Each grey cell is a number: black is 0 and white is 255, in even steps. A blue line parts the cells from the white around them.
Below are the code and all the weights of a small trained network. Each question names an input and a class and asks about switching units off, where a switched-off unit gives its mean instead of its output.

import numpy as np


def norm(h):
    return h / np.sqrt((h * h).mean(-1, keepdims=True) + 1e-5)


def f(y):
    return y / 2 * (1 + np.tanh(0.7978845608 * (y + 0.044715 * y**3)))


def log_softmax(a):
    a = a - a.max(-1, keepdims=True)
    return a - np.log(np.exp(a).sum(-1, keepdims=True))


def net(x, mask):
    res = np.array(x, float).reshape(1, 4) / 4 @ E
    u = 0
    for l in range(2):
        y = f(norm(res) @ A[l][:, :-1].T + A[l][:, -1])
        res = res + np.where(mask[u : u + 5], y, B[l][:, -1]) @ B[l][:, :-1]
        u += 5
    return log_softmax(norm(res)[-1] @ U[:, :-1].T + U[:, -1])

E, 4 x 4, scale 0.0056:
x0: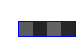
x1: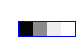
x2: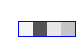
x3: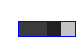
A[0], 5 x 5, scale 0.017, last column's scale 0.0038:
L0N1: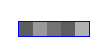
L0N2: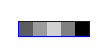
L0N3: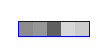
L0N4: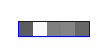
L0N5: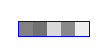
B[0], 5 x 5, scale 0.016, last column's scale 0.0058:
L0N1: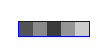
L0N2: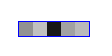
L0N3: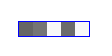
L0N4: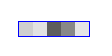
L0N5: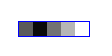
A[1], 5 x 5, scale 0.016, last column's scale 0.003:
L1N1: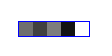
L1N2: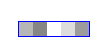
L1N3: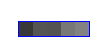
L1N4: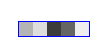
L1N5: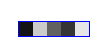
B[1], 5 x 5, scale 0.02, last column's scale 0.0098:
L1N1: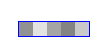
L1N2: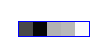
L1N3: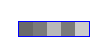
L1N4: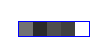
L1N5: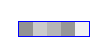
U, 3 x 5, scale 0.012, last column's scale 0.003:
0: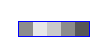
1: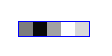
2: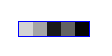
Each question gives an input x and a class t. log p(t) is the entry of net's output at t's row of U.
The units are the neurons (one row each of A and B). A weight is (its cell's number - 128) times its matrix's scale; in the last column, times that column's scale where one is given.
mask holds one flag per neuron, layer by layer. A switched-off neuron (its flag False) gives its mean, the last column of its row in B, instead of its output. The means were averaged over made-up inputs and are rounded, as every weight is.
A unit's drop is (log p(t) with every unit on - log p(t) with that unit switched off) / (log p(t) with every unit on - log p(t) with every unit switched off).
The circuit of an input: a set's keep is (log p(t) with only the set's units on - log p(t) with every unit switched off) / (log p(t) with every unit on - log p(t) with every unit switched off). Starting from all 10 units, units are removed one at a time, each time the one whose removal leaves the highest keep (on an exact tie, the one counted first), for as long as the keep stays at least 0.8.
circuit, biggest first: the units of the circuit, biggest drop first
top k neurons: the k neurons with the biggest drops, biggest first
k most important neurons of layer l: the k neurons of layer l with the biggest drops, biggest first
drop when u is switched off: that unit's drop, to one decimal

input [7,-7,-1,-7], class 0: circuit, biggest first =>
L1N1
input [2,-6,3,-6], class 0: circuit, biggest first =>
L0N4; L1N1
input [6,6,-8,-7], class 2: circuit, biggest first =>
L0N4; L1N4; L1N2
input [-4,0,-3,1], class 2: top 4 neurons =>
L0N4; L0N5; L1N4; L0N1
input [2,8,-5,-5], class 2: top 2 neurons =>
L0N4; L1N2
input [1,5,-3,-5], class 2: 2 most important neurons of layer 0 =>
L0N4; L0N2
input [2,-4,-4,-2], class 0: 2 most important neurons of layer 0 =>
L0N4; L0N2
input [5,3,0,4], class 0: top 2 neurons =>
L1N2; L0N5
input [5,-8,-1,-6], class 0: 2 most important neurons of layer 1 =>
L1N1; L1N5
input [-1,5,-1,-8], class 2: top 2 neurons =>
L0N2; L0N4
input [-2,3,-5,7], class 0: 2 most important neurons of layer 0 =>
L0N5; L0N1
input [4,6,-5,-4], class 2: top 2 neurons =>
L1N2; L0N4
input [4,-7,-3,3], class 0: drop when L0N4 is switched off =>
0.6
